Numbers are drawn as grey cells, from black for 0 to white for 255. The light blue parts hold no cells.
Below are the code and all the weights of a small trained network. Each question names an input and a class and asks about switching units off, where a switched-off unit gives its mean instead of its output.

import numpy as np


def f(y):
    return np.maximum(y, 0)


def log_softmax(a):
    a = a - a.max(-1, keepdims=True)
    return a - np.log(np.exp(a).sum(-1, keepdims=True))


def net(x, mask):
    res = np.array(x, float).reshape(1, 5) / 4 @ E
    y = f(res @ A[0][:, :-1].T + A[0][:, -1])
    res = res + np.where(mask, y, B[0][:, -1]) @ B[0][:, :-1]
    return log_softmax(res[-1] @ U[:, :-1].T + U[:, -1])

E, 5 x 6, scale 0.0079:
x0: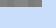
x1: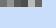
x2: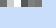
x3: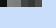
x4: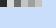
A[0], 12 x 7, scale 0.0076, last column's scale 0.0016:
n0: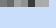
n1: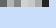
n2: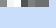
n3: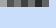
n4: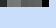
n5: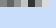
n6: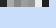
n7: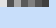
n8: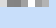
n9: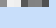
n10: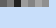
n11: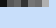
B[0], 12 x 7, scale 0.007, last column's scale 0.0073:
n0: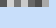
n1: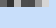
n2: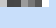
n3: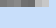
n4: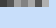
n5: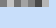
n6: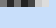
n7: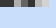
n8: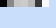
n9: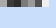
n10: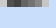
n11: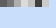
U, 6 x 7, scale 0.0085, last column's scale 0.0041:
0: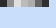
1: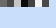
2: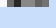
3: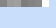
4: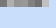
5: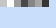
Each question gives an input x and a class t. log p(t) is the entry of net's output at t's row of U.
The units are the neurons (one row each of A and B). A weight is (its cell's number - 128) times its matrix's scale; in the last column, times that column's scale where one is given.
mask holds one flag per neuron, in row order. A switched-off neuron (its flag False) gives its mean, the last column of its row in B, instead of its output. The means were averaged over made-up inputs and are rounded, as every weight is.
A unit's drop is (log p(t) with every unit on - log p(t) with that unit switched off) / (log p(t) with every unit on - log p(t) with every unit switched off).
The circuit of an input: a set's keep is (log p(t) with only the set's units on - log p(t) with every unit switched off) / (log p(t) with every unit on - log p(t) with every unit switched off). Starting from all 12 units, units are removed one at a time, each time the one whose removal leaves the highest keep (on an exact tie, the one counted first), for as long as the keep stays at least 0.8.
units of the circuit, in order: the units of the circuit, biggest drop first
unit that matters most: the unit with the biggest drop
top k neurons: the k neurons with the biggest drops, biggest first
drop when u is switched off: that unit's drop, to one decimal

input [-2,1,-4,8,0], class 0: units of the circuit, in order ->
n11
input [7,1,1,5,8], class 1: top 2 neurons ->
n6, n8
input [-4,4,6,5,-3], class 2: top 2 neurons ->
n2, n8
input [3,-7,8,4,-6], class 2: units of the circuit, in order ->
n2, n9
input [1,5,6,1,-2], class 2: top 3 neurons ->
n2, n9, n8
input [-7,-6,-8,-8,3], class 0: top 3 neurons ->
n8, n2, n9
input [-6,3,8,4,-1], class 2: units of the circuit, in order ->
n2, n9
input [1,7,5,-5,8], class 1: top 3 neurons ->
n6, n1, n11
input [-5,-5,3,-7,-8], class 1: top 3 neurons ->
n7, n11, n3
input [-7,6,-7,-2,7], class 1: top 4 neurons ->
n1, n6, n2, n9
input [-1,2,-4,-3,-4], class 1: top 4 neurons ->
n7, n2, n11, n9
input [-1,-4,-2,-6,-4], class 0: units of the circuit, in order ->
n8, n2
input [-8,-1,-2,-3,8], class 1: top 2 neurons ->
n6, n1
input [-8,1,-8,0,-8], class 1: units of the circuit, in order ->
n7, n3
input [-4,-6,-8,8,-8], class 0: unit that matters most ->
n11
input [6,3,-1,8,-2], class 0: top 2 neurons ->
n11, n4
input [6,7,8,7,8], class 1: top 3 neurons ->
n6, n8, n1
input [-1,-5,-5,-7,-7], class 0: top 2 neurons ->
n8, n6
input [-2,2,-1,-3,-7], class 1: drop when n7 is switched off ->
0.4
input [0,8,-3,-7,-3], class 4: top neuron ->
n11
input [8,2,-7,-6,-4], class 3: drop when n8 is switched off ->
0.4
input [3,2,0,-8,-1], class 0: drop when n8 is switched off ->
0.5
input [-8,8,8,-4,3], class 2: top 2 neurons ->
n2, n9
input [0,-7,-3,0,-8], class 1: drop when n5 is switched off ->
-0.1
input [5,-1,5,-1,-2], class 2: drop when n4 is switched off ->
0.0
